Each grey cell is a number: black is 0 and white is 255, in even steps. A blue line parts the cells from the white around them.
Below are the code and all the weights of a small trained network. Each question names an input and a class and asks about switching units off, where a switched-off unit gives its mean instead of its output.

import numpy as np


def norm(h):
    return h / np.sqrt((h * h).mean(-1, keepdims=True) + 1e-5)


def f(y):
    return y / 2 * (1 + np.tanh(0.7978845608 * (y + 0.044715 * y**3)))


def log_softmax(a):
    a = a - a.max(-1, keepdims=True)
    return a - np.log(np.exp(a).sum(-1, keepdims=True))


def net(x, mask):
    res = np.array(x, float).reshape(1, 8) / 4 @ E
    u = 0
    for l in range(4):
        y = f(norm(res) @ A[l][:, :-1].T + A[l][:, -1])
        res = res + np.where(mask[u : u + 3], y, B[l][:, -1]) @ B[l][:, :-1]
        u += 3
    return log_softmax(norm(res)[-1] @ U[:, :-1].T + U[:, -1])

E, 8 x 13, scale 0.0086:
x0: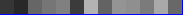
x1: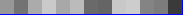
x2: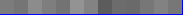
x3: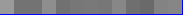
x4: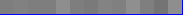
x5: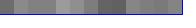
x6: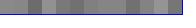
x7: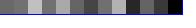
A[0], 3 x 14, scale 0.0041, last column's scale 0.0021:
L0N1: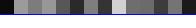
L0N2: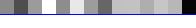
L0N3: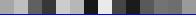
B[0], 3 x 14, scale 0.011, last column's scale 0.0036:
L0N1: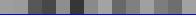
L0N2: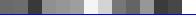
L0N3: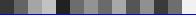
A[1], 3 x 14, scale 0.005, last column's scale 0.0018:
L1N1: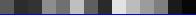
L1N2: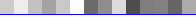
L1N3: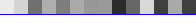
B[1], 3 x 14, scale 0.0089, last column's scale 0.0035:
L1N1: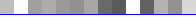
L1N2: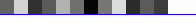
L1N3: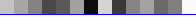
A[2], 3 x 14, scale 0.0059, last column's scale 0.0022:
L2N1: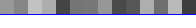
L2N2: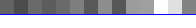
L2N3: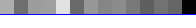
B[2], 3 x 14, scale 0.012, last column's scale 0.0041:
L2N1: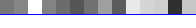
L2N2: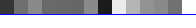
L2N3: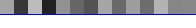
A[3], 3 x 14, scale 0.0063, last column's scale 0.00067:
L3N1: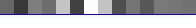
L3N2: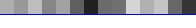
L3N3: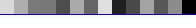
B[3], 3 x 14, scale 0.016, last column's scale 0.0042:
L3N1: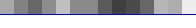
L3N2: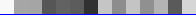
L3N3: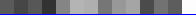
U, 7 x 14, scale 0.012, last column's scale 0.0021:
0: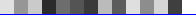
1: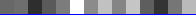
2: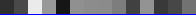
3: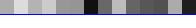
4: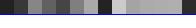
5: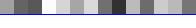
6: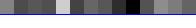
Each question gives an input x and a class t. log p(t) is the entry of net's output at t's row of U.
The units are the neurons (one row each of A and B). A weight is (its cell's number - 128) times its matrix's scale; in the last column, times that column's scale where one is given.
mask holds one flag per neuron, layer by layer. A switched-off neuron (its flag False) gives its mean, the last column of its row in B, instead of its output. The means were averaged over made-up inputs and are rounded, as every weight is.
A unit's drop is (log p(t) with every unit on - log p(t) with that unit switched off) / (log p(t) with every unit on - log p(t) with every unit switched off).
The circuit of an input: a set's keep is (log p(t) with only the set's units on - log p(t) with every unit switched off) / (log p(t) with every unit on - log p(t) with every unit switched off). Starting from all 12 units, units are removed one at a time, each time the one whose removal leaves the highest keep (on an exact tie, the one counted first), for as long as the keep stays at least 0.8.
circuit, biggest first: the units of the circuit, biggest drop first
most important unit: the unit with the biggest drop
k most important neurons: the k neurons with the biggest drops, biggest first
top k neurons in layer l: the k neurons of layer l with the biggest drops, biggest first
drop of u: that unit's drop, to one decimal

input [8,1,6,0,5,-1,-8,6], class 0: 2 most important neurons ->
L0N2; L1N1
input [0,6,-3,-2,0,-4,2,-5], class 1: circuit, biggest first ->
L0N2
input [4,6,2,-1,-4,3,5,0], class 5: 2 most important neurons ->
L0N2; L2N1
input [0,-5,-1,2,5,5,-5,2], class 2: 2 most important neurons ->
L0N3; L0N2
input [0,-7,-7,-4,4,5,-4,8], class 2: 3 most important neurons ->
L0N3; L0N2; L2N3
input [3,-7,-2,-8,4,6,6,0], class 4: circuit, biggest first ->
L0N2; L2N2
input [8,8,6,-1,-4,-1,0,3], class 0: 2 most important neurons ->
L1N1; L3N2
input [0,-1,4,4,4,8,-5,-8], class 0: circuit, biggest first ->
L1N3; L2N1
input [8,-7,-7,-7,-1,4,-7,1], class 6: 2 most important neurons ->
L3N1; L0N1
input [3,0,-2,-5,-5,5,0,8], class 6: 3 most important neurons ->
L2N1; L0N1; L1N3
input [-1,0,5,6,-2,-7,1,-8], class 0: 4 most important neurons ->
L1N3; L2N1; L2N2; L1N2
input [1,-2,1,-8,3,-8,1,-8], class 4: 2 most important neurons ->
L2N2; L1N1
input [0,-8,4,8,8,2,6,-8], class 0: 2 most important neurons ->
L2N1; L1N3
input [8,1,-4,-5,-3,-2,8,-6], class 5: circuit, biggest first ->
L3N1
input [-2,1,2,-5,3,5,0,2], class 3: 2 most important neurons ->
L0N2; L1N3
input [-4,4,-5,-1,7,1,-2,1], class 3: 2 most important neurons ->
L1N2; L0N1
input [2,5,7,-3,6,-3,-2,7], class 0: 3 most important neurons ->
L1N1; L3N2; L2N3
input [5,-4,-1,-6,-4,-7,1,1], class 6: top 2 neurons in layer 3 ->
L3N1; L3N3
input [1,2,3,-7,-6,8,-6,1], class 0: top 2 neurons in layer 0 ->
L0N2; L0N3
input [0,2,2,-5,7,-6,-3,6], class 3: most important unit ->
L2N1
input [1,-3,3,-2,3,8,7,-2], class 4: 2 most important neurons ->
L2N2; L1N3
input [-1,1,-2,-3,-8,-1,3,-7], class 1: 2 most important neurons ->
L0N2; L1N3
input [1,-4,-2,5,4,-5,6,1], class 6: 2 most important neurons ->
L1N3; L2N2
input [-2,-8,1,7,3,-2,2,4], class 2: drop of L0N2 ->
0.0
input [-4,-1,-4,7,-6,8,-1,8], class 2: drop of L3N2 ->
0.1
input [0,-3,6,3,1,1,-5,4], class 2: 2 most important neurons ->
L0N3; L0N2
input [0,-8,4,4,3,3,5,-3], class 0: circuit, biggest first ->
L2N1
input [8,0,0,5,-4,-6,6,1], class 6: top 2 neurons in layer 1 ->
L1N3; L1N2
